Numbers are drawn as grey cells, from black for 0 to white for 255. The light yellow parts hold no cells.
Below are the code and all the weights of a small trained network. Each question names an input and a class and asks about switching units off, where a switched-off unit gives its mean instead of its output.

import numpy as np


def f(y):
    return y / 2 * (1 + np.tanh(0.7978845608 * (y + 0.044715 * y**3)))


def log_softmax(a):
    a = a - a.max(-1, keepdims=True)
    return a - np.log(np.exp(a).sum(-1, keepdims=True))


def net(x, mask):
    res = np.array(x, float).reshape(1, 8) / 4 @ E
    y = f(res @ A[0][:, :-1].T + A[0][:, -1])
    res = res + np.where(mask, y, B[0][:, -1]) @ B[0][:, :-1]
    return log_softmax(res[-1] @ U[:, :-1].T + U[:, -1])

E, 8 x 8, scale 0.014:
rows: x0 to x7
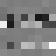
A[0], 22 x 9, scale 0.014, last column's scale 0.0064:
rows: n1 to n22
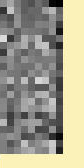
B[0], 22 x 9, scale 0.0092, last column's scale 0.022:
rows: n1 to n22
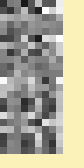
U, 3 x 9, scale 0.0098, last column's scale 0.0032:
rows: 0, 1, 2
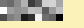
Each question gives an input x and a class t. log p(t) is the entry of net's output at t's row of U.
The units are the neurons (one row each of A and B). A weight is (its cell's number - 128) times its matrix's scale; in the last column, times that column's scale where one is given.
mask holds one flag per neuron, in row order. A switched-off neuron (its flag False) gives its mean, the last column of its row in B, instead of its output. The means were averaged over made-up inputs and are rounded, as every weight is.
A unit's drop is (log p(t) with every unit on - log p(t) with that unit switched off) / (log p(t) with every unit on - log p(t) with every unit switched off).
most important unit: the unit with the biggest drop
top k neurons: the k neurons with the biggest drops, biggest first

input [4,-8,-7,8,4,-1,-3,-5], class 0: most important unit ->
n6
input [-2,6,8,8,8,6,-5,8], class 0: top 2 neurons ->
(n6 n18)
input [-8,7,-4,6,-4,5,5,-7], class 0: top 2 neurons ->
(n6 n18)
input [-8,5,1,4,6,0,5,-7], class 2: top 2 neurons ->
(n2 n21)
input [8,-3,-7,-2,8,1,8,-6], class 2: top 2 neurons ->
(n21 n16)
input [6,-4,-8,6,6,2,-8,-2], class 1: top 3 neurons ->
(n12 n7 n21)
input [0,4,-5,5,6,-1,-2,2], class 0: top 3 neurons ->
(n6 n18 n17)
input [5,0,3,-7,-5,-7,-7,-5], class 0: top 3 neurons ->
(n2 n8 n21)
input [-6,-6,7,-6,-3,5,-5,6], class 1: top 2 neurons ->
(n17 n6)
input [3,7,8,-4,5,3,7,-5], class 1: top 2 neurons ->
(n17 n19)
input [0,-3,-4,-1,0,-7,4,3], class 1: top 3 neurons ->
(n1 n12 n20)
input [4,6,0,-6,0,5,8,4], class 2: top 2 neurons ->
(n21 n15)
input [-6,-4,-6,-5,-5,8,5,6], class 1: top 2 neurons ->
(n12 n6)
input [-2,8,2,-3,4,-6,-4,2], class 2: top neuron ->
(n6)
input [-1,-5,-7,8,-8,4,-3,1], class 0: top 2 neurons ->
(n6 n18)
